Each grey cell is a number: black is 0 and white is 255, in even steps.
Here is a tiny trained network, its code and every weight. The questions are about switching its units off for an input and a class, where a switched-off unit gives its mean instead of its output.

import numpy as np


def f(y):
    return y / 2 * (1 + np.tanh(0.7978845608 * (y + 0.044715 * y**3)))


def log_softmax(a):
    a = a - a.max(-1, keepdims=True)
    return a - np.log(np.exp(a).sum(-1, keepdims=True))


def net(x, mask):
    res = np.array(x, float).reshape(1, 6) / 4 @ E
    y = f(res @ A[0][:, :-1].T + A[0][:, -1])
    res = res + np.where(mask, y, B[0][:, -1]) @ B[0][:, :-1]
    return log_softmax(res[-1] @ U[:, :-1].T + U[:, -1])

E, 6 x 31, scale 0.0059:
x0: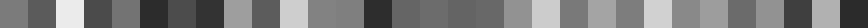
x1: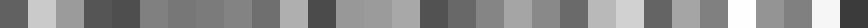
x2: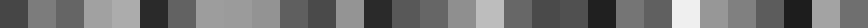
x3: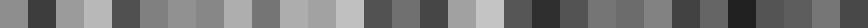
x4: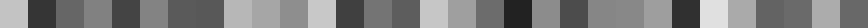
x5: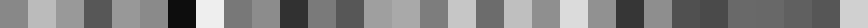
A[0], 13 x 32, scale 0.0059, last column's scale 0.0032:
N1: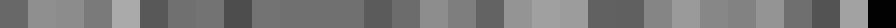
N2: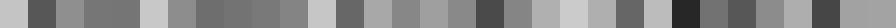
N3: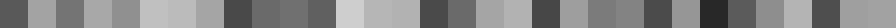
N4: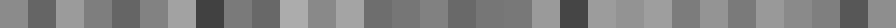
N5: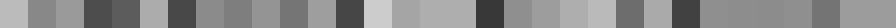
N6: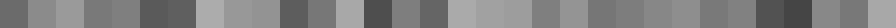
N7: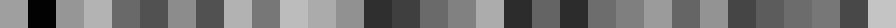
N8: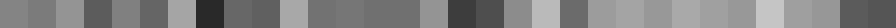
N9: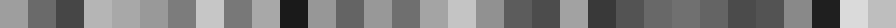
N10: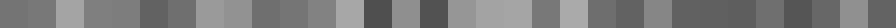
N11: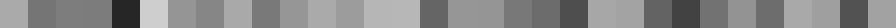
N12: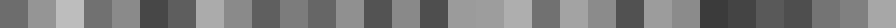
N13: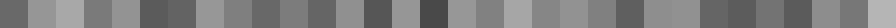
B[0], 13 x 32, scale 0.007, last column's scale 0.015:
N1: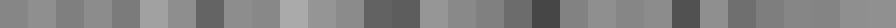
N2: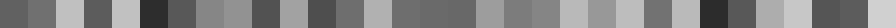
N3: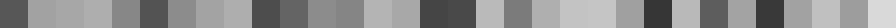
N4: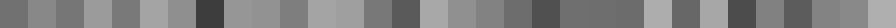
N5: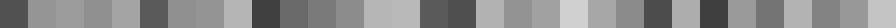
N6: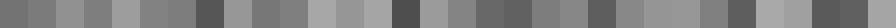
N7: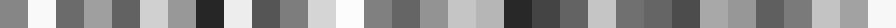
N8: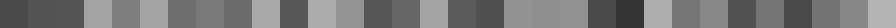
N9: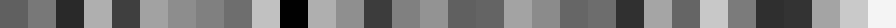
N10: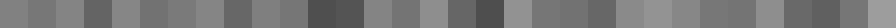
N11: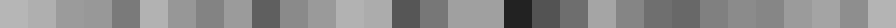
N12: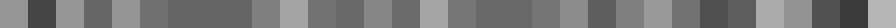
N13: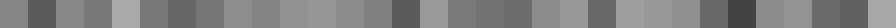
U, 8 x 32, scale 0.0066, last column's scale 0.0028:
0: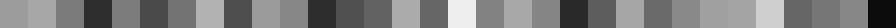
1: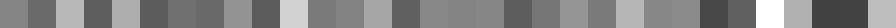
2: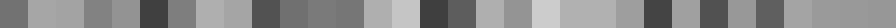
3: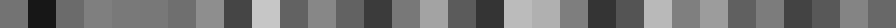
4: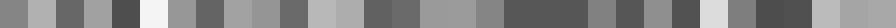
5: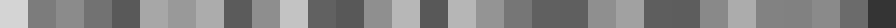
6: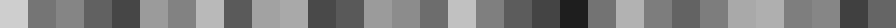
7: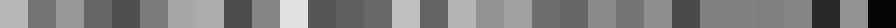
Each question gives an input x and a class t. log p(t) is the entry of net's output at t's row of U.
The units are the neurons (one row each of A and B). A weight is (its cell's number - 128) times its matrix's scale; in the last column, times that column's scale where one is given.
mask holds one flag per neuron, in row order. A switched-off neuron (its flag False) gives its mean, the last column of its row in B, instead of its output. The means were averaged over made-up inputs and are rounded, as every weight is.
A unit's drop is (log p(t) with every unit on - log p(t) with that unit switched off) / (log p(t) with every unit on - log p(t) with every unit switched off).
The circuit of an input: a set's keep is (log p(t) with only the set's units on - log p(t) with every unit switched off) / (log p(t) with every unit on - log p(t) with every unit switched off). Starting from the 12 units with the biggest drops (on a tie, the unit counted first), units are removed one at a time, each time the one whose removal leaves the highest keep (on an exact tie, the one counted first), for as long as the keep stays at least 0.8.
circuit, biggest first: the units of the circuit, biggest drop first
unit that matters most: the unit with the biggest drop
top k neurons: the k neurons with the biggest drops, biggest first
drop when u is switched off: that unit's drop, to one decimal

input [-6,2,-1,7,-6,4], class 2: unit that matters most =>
N3
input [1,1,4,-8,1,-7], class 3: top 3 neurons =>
(N7; N8; N11)
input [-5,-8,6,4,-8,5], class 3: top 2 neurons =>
(N9; N7)
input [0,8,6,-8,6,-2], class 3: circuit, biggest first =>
(N7; N8)
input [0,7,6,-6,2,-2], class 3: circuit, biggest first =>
(N7; N3)
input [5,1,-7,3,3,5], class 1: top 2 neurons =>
(N3; N9)
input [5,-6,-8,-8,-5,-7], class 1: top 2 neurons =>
(N9; N2)
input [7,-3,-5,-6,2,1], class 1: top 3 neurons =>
(N3; N9; N2)
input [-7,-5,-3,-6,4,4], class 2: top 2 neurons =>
(N5; N2)
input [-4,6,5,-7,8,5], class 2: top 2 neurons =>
(N7; N5)
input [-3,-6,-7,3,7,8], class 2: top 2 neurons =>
(N2; N5)
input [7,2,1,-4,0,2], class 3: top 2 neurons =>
(N7; N2)
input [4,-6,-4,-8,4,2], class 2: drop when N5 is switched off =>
0.5
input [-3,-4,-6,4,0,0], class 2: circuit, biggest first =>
(N2)
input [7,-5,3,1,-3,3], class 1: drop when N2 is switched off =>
0.0
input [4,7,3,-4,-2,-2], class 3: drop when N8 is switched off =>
0.1
